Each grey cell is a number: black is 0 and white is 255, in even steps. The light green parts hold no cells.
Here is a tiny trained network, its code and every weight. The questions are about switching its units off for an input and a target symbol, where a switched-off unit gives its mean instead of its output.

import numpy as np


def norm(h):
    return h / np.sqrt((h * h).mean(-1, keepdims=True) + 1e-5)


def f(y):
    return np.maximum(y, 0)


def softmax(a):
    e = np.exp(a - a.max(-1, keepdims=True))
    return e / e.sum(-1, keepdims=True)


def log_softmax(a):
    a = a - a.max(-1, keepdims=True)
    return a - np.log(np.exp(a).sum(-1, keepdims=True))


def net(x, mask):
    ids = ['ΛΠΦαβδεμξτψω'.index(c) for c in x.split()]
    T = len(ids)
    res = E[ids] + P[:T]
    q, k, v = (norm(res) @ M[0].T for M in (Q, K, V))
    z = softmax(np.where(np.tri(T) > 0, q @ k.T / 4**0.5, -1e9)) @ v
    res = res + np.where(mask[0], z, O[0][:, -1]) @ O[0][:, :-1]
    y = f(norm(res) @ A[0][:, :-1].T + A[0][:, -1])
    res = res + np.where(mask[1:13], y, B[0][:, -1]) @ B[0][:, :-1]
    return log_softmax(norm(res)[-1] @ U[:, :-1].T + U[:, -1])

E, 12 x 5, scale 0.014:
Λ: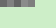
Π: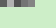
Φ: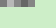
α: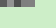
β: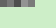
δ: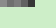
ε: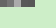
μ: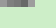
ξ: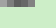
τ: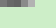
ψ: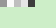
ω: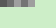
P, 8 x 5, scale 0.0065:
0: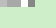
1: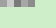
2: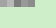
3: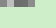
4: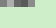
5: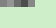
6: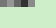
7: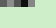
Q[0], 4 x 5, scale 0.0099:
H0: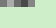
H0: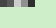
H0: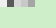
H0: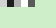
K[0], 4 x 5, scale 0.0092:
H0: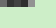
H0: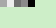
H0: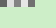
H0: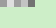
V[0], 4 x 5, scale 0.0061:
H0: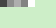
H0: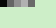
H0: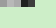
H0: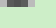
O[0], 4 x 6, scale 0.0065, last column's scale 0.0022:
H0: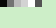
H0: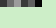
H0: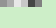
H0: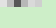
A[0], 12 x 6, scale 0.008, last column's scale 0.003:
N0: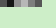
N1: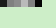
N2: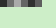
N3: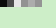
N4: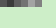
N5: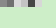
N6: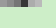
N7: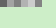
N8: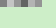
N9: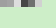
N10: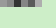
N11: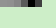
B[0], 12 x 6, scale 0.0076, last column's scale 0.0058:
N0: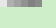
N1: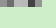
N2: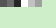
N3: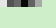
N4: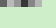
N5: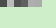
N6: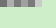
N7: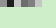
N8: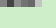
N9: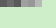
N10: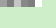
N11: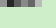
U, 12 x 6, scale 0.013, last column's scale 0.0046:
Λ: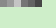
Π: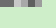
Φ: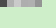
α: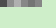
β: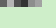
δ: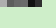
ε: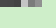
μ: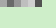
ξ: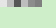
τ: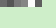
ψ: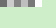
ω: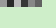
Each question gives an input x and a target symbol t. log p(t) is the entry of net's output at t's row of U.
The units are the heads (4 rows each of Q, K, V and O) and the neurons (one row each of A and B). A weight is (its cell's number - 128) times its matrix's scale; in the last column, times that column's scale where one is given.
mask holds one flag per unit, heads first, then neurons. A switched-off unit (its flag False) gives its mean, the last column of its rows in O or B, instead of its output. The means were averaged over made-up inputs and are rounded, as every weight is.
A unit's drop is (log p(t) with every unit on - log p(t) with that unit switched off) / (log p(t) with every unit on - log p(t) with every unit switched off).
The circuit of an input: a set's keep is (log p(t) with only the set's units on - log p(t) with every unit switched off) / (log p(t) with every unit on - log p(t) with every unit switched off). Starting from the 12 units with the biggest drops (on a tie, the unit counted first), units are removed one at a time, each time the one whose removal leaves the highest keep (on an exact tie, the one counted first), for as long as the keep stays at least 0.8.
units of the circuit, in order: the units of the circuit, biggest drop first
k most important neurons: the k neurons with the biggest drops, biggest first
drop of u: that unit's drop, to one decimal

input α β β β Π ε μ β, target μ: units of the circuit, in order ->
H0, N7
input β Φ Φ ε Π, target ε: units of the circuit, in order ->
H0, N2, N11
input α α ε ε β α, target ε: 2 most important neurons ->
N2, N11
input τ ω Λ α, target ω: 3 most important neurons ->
N3, N7, N1
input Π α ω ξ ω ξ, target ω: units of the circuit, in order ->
H0, N3
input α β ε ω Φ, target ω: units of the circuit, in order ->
H0, N3
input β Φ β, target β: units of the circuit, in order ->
H0, N4
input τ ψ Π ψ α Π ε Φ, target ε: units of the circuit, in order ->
H0, N2, N11, N9
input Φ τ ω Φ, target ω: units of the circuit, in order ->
H0, N3, N7
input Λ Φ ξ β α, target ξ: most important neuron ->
N4
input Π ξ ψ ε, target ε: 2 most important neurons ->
N2, N11
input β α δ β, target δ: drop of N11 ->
0.1
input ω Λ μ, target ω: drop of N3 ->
0.3
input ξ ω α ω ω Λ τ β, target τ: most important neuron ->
N7
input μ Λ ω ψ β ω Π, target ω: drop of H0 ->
1.1
